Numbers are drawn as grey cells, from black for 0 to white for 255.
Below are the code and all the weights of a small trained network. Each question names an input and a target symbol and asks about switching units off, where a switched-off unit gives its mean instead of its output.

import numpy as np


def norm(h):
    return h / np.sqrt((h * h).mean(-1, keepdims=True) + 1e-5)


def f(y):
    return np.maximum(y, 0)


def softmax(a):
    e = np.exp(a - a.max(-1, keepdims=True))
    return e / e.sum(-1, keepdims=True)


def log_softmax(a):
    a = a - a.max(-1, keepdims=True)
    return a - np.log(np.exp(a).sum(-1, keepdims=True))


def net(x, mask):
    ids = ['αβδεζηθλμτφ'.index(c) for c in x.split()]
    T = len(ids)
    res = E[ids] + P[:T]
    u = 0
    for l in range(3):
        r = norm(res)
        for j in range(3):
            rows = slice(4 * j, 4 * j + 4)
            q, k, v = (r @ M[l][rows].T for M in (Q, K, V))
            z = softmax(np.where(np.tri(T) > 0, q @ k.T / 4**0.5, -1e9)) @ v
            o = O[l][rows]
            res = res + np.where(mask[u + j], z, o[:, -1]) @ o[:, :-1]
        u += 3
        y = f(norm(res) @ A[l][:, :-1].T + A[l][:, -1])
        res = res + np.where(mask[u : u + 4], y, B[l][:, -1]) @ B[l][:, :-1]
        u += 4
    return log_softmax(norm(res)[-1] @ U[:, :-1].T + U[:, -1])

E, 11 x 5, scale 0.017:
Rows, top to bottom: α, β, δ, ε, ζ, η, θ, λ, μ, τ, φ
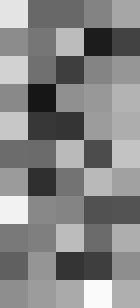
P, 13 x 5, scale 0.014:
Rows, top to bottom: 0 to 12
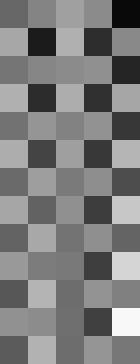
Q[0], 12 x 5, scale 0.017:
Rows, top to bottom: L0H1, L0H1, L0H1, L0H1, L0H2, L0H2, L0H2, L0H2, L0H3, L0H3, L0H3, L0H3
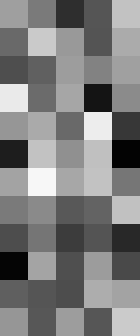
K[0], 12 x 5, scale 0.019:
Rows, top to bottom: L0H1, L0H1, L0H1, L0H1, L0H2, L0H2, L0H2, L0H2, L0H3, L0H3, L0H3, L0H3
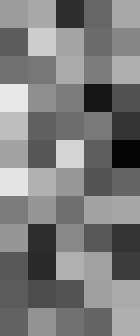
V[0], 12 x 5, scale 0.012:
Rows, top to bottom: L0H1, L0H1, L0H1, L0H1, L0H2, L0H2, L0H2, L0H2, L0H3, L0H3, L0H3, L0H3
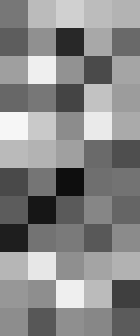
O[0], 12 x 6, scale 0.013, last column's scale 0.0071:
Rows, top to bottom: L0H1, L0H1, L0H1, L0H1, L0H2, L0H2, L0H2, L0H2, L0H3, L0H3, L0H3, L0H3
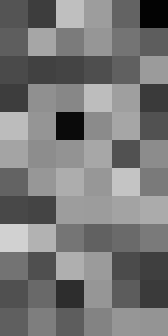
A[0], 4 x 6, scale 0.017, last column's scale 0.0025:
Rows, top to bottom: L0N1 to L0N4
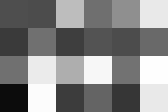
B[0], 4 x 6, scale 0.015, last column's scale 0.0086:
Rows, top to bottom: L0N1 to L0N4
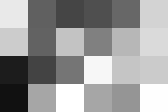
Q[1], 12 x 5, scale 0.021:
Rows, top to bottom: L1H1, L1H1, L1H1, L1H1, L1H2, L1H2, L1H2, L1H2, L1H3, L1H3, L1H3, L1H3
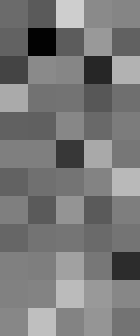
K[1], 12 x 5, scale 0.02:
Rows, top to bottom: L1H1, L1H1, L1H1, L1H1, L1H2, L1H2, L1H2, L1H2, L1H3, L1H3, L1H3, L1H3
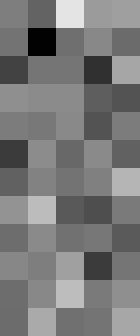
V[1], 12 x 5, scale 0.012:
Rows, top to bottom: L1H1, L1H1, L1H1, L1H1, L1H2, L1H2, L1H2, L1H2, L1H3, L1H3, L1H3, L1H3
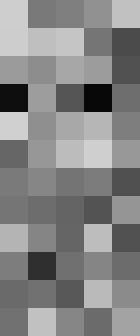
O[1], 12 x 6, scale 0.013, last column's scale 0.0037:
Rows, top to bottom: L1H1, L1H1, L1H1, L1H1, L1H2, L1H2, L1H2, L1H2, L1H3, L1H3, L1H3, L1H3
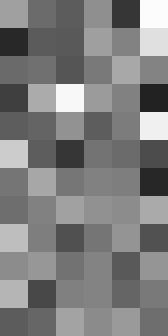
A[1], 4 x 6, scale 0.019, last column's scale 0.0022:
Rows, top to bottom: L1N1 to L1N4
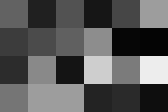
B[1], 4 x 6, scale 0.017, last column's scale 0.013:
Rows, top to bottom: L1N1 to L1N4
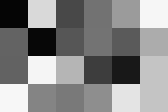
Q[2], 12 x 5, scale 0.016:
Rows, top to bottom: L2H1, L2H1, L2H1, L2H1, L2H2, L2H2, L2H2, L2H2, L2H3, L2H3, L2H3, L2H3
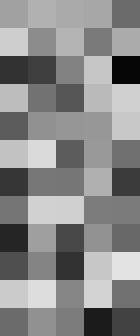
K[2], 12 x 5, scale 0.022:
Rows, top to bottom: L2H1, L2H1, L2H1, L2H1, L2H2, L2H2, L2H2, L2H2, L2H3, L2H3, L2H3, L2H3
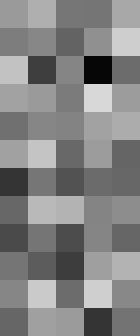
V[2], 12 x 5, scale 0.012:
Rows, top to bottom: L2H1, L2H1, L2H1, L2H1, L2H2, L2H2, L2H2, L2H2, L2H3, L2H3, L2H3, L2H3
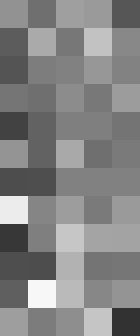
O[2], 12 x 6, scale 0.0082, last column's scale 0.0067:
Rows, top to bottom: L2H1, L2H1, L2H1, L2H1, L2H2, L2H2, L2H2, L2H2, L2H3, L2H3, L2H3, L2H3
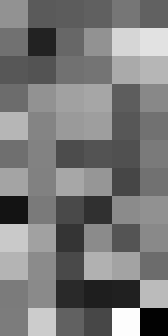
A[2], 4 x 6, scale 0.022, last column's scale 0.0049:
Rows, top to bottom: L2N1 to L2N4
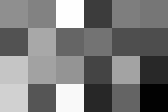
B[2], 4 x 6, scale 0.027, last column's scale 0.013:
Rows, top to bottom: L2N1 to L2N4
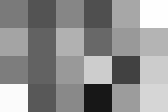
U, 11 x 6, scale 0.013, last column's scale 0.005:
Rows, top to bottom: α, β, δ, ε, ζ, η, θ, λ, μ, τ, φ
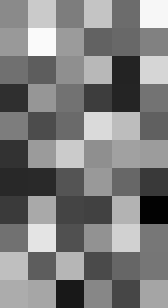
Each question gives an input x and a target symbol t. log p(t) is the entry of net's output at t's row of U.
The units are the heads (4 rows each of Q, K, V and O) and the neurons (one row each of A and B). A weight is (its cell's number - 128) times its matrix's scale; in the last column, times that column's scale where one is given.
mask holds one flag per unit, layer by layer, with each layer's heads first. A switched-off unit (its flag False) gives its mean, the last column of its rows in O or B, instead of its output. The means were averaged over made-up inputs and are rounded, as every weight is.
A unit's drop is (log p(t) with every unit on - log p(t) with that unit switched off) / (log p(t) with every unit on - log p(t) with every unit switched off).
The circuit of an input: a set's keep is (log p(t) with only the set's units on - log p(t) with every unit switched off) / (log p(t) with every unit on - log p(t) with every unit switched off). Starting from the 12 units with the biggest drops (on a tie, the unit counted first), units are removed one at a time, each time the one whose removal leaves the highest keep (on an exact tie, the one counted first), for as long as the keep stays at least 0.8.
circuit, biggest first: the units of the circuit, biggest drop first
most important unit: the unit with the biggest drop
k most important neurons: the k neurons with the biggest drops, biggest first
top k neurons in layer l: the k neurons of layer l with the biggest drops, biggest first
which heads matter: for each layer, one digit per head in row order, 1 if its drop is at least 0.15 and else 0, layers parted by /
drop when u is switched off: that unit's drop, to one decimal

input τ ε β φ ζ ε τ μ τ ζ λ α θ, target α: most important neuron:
(L0N3)
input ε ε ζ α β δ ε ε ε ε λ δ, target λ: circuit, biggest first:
(L1N1; L0H1)
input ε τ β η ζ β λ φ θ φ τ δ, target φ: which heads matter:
010 / 000 / 000
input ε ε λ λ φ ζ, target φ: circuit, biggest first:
(L0H2; L2N1)
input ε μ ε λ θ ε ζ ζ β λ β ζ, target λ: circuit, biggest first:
(L0H1; L1N1)
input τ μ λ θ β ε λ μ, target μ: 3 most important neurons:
(L0N4; L1N1; L1N4)
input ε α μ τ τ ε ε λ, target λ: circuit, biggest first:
(L1N1; L0H1; L0N2)
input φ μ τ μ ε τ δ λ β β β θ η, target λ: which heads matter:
100 / 000 / 000
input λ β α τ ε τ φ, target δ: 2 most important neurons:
(L1N3; L0N3)
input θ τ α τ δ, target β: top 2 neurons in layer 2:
(L2N2; L2N4)
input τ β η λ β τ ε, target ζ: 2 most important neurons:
(L0N3; L2N4)
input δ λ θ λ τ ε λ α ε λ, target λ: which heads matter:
000 / 000 / 000
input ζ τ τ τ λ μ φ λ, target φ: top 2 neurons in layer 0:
(L0N2; L0N4)
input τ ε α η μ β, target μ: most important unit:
L1N1
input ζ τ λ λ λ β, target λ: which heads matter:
001 / 000 / 000
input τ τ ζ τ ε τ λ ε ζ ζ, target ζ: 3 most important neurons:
(L1N3; L2N4; L2N1)
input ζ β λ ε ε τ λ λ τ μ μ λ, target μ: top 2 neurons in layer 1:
(L1N1; L1N4)
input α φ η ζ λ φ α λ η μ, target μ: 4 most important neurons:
(L1N1; L0N4; L1N4; L0N2)
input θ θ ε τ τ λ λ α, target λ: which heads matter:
101 / 000 / 000
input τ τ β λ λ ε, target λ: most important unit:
L0H2
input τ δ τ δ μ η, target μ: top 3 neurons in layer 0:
(L0N3; L0N4; L0N2)
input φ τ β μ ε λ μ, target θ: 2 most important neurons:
(L1N1; L1N2)
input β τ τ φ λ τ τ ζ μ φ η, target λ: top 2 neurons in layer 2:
(L2N3; L2N4)
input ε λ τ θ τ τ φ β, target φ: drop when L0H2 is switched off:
0.8
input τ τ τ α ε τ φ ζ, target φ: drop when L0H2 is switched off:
0.9
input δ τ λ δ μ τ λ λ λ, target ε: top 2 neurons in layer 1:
(L1N3; L1N2)
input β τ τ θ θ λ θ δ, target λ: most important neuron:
(L2N3)
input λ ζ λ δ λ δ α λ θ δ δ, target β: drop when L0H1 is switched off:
1.2
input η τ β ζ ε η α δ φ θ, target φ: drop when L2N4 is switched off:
0.0
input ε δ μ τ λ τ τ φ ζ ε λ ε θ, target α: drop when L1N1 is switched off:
0.1
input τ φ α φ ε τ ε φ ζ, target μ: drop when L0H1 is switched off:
0.3
